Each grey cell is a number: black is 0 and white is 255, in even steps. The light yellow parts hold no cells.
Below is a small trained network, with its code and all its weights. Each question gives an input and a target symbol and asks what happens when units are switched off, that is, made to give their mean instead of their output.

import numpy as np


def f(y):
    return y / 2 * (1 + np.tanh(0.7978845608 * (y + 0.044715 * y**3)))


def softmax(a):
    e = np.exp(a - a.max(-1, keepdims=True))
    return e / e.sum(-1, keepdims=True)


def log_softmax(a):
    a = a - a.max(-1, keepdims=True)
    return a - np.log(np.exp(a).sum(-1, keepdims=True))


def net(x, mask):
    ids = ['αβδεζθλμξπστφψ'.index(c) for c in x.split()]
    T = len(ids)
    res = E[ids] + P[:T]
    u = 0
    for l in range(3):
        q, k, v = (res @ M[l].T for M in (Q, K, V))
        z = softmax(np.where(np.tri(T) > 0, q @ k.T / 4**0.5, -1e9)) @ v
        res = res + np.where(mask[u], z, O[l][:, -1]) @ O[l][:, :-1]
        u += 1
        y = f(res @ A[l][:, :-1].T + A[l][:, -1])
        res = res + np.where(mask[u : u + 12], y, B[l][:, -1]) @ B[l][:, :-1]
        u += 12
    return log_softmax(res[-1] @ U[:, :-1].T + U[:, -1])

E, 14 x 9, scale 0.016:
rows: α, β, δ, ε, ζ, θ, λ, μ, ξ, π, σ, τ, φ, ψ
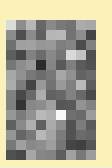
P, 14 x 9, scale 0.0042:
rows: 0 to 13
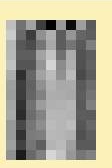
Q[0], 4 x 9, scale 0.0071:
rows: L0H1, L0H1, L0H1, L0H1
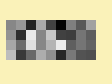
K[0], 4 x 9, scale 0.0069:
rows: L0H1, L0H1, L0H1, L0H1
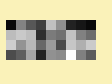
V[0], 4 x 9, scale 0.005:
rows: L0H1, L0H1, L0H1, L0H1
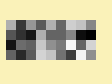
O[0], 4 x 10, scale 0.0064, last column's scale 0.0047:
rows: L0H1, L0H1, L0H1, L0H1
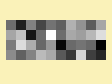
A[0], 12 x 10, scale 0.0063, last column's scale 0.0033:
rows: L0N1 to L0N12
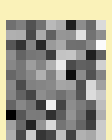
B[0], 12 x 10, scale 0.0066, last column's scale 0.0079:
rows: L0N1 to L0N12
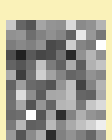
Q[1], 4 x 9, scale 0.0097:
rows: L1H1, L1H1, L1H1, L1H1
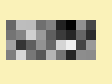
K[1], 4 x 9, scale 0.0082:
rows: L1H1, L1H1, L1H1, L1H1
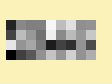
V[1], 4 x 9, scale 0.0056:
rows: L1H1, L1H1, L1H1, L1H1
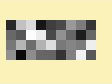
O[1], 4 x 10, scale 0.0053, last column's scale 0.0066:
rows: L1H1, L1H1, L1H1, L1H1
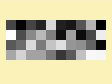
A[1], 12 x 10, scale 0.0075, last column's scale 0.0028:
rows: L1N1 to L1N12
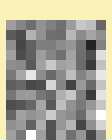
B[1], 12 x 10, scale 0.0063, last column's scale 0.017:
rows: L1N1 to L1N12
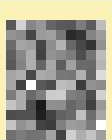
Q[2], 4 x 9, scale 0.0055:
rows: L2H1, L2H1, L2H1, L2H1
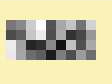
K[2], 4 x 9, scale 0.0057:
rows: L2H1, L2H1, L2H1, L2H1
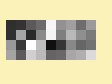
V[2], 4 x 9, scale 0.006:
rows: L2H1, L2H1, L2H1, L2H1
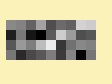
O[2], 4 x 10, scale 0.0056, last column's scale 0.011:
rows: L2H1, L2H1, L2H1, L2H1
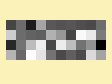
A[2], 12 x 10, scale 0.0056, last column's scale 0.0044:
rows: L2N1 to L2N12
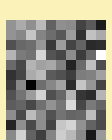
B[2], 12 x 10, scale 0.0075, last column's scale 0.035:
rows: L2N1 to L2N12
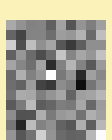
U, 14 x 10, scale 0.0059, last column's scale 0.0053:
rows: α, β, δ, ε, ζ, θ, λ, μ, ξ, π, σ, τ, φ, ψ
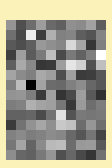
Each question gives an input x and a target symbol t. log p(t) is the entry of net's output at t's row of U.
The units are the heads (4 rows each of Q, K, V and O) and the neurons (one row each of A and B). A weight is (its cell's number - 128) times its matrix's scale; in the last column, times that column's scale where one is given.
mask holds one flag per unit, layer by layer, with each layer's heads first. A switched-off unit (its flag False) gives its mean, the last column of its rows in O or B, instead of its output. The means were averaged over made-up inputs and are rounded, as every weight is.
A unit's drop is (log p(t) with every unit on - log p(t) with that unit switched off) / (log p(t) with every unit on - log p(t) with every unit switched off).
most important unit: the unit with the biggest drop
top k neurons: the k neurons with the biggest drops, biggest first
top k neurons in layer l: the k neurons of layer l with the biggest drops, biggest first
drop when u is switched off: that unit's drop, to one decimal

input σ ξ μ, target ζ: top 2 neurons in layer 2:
(L2N12; L2N4)
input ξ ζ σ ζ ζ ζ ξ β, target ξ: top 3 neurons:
(L2N11; L2N3; L2N8)
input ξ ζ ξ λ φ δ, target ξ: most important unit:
L2H1
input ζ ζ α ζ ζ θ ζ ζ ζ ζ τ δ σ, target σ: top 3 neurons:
(L0N10; L0N12; L0N9)
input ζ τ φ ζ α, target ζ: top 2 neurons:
(L2N12; L2N4)
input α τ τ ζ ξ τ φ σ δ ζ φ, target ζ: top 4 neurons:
(L2N4; L2N12; L2N2; L1N11)
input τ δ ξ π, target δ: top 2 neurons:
(L2N12; L2N11)
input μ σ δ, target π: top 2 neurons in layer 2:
(L2N7; L2N12)
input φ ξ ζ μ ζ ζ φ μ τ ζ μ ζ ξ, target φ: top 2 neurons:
(L2N12; L1N8)
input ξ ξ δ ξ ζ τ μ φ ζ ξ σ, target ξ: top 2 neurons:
(L2N11; L2N3)
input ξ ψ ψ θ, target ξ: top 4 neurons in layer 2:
(L2N11; L2N3; L2N8; L2N12)
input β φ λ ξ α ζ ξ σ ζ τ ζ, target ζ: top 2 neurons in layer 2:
(L2N12; L2N4)
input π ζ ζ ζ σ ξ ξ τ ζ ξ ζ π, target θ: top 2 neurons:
(L2N12; L1N11)
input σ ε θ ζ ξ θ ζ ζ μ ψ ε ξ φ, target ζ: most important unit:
L0H1
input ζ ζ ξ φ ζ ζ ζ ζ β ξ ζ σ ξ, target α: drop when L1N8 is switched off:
0.1
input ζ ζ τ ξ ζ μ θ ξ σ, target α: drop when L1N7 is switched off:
0.0
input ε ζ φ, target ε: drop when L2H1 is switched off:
0.3
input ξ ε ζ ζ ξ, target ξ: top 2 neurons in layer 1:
(L1N1; L1N12)
